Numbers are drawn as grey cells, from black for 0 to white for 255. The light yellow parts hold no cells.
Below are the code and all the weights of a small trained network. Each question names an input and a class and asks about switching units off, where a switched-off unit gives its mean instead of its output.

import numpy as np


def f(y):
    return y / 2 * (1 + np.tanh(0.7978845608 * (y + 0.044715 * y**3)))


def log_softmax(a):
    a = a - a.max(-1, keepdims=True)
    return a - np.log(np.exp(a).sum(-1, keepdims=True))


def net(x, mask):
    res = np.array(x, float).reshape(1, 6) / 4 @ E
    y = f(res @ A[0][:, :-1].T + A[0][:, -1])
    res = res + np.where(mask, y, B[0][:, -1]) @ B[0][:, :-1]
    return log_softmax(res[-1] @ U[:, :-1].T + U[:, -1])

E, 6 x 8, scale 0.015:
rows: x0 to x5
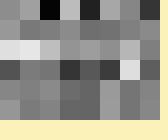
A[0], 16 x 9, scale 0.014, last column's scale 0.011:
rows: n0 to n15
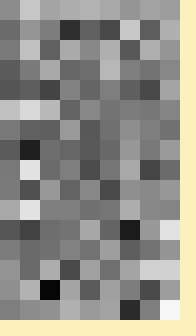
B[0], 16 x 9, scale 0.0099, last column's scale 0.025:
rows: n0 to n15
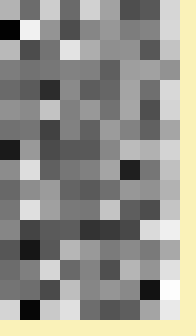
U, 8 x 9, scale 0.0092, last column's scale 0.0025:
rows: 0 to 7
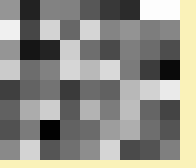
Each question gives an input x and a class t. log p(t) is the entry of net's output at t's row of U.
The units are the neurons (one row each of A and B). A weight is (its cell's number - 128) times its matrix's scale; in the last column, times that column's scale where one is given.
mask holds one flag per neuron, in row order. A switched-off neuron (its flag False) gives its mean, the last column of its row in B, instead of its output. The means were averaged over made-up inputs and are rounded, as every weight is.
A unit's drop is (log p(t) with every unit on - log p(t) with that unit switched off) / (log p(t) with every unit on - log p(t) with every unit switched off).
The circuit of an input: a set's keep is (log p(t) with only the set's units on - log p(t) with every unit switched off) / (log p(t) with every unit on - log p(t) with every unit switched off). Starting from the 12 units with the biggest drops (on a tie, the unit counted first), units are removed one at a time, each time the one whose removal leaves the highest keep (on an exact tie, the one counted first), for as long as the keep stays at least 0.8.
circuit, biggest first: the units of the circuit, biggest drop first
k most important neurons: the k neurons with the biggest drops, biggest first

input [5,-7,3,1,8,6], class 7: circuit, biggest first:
(n8)
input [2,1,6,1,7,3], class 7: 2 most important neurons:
(n15 n8)
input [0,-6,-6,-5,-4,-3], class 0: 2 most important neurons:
(n11 n14)
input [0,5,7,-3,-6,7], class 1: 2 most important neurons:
(n14 n0)
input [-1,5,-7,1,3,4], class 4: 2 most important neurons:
(n7 n15)
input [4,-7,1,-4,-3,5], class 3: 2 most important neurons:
(n11 n7)
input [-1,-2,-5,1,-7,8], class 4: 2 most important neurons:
(n15 n7)
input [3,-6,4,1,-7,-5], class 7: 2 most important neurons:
(n15 n8)
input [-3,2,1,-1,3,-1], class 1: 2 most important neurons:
(n11 n7)
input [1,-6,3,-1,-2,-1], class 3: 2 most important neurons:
(n13 n11)
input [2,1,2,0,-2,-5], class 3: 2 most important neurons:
(n1 n7)
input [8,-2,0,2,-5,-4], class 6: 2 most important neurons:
(n4 n0)
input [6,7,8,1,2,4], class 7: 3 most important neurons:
(n8 n15 n10)
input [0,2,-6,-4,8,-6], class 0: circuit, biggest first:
(n11)
